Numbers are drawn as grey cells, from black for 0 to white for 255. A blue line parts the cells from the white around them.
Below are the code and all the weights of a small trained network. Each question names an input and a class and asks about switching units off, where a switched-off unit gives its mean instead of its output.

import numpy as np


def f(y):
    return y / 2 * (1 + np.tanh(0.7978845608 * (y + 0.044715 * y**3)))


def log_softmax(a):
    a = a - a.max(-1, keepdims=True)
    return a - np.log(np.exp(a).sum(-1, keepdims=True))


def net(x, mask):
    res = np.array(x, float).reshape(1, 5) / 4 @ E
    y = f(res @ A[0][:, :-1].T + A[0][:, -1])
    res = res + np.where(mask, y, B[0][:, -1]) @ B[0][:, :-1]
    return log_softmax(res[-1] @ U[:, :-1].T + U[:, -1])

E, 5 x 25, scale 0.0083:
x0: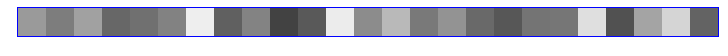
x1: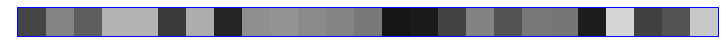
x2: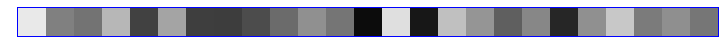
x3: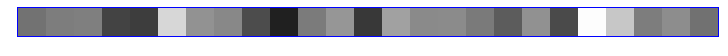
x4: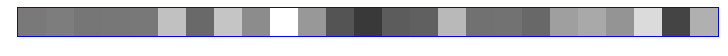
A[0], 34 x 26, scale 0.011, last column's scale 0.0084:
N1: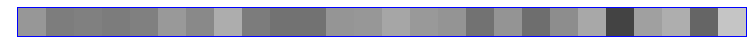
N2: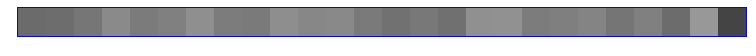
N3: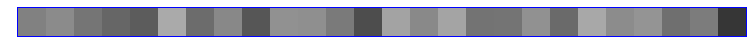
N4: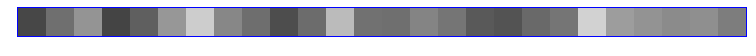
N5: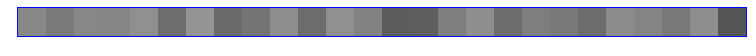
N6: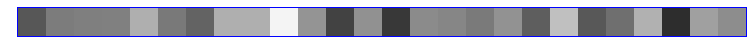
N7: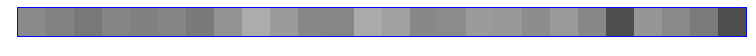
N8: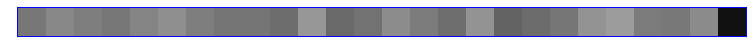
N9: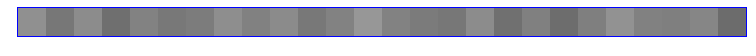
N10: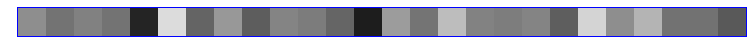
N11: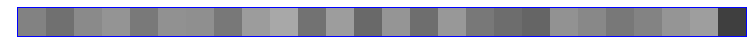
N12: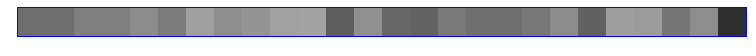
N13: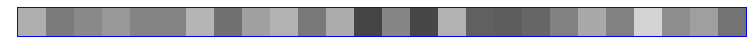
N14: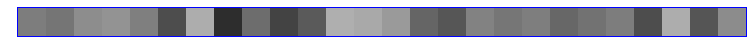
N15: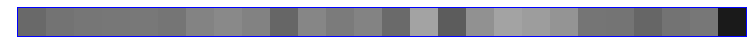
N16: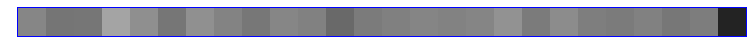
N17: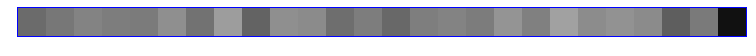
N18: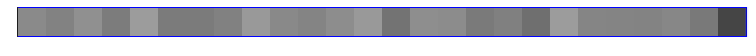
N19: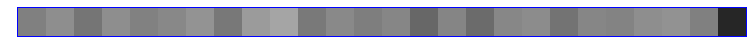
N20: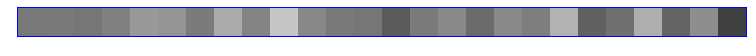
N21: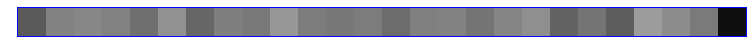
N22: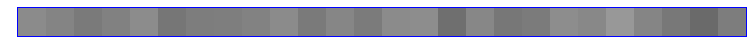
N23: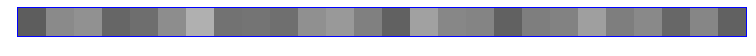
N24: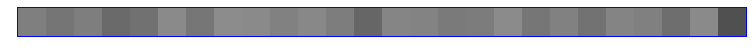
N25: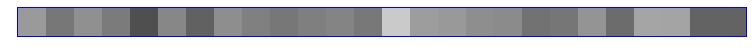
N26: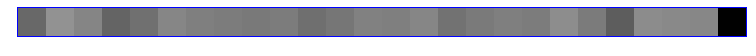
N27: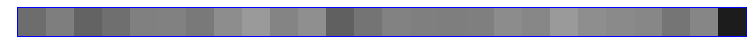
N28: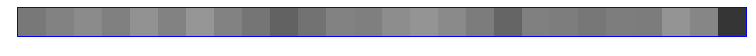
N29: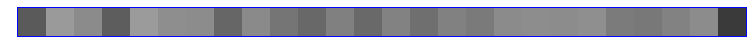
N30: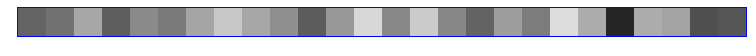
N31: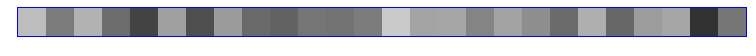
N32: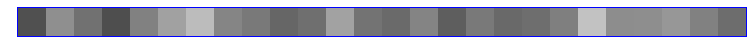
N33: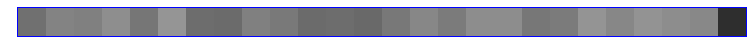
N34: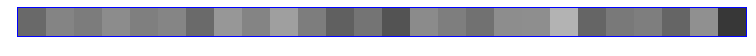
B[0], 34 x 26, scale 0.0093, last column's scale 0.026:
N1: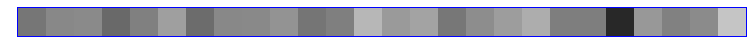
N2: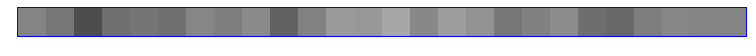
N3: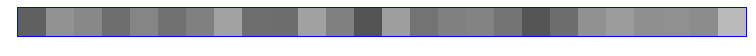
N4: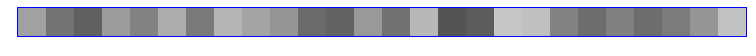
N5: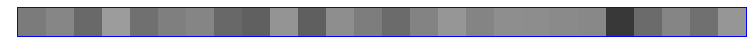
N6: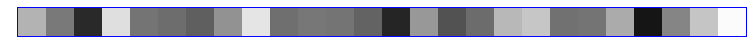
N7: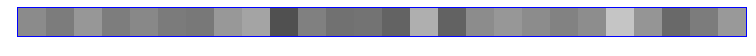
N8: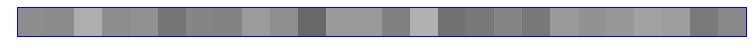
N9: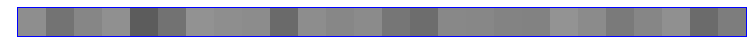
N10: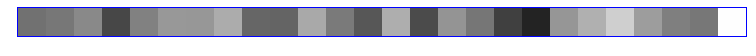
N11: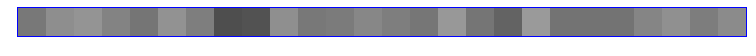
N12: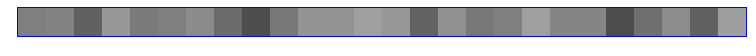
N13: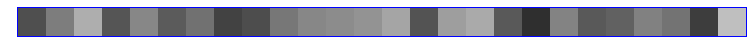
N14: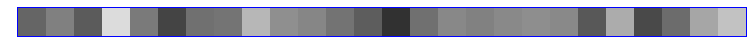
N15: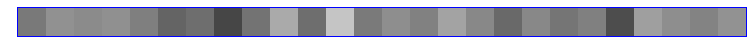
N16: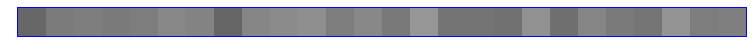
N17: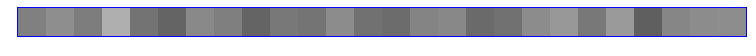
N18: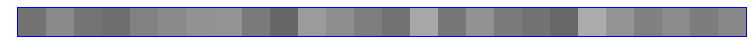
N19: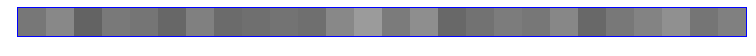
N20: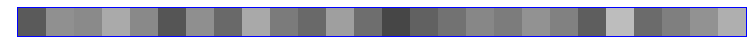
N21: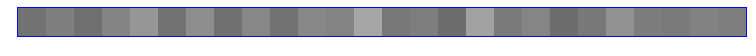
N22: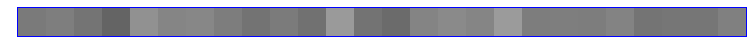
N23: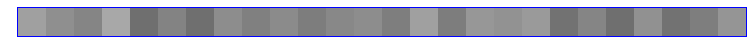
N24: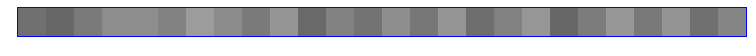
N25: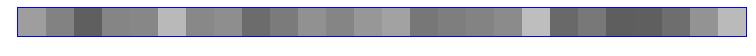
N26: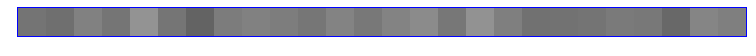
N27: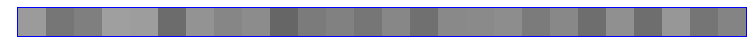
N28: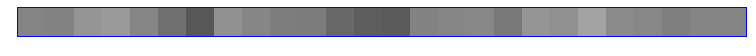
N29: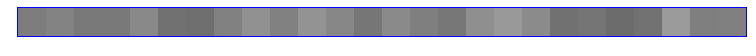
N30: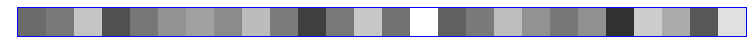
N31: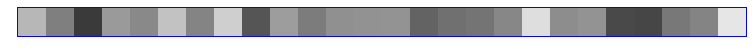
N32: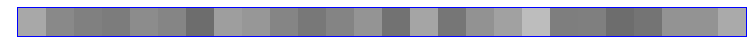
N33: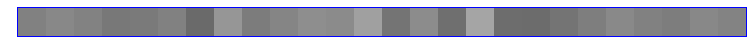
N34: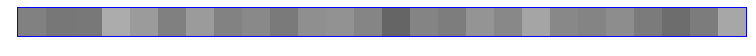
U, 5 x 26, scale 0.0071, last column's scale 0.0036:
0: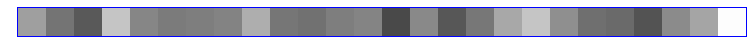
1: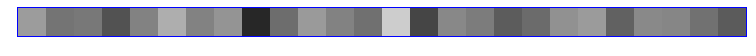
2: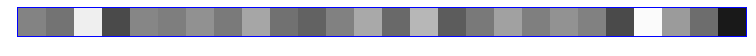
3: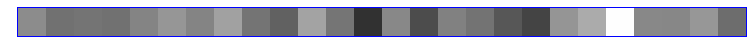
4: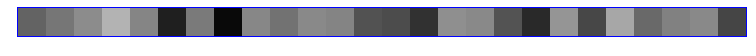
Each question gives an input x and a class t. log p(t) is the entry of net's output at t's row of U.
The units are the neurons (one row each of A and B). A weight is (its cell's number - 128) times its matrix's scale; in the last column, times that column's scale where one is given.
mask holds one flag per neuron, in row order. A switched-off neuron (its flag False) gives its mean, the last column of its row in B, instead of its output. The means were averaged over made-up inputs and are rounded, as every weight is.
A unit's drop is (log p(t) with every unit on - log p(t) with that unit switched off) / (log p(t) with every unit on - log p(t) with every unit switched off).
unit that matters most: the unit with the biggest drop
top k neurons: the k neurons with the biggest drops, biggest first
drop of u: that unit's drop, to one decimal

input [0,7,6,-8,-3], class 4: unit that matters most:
N31
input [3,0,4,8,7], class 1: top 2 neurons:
[N6, N13]
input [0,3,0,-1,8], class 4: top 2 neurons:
[N31, N13]
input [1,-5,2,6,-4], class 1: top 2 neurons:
[N6, N10]
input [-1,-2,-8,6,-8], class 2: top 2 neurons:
[N30, N6]
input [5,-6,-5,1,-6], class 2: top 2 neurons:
[N30, N6]
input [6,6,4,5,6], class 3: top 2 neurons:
[N10, N31]
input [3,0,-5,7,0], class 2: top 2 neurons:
[N6, N30]
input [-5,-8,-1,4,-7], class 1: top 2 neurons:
[N6, N31]
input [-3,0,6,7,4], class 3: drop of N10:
0.2
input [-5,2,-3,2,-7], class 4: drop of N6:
0.2
